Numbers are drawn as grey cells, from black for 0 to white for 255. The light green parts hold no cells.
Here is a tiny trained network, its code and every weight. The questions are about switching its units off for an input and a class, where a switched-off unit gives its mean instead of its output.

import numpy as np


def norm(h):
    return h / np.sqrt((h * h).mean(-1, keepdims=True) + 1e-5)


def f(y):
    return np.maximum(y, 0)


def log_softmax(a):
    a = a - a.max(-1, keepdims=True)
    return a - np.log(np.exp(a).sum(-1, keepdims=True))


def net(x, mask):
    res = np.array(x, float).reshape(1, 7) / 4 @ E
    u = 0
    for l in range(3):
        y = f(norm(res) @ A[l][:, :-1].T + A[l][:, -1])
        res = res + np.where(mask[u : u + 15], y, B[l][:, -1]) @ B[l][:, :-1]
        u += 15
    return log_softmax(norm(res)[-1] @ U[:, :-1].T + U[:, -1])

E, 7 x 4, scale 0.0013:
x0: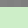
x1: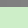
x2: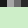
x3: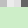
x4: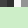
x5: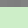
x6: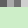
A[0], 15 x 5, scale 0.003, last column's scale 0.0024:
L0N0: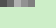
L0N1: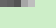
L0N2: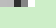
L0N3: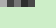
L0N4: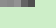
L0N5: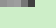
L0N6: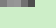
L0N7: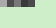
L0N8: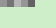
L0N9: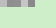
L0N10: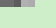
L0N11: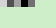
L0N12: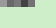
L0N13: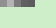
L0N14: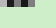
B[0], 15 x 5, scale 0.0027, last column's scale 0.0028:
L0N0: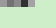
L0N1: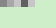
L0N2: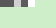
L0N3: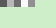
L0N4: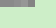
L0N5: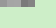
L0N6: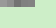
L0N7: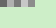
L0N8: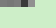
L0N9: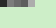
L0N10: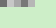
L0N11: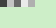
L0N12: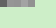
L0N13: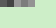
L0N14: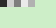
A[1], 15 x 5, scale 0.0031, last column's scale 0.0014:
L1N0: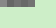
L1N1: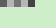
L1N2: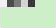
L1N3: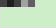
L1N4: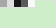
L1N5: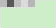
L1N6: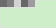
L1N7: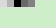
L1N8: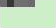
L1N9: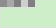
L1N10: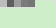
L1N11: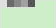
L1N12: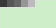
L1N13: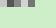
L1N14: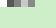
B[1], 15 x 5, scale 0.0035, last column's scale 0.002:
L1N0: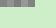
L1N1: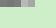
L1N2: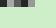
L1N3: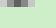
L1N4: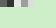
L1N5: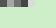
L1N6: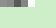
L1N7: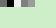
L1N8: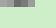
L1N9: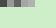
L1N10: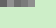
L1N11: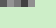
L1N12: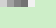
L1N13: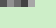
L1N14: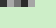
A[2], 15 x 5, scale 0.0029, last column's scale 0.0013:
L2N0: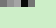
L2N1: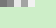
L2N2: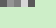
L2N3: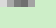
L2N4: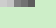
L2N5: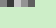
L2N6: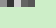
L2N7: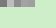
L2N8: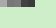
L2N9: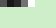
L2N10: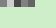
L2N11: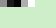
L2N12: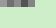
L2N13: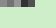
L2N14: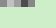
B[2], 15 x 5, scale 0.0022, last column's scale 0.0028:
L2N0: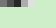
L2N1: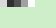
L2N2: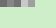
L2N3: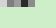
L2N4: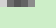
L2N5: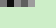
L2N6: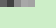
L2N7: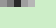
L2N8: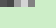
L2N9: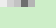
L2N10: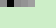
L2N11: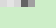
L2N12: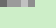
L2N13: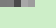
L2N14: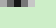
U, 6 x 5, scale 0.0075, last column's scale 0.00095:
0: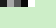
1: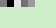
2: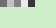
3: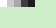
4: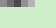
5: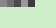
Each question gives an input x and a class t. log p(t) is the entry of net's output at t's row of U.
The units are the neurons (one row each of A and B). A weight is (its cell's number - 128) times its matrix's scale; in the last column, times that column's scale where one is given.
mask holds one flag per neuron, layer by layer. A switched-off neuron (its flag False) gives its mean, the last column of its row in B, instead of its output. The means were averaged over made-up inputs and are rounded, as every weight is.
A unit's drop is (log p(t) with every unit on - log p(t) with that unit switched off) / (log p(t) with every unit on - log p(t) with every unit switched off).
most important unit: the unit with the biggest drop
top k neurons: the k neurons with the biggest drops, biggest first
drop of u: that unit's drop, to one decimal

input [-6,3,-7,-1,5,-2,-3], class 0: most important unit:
L0N2
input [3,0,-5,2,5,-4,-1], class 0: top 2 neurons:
[L0N2, L1N5]
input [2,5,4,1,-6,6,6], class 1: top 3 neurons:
[L1N4, L0N14, L0N11]
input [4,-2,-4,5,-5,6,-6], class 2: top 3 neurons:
[L0N11, L0N2, L1N12]
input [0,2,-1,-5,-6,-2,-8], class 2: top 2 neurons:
[L0N14, L0N3]
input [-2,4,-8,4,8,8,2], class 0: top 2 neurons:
[L1N5, L0N2]
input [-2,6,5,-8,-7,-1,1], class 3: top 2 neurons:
[L2N9, L2N11]
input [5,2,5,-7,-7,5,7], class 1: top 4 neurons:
[L1N4, L1N7, L0N14, L0N11]
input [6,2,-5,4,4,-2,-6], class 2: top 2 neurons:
[L0N11, L0N14]
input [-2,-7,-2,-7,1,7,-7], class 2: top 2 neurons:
[L0N14, L0N3]
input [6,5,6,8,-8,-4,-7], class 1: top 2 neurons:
[L1N4, L1N7]
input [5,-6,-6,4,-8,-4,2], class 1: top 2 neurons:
[L1N7, L1N4]
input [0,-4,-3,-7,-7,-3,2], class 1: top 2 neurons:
[L1N7, L1N4]
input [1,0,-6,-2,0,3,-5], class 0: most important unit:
L1N5
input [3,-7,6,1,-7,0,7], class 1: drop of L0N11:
0.2
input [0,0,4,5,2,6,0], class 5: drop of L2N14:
0.1
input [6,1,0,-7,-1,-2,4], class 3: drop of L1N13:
0.0
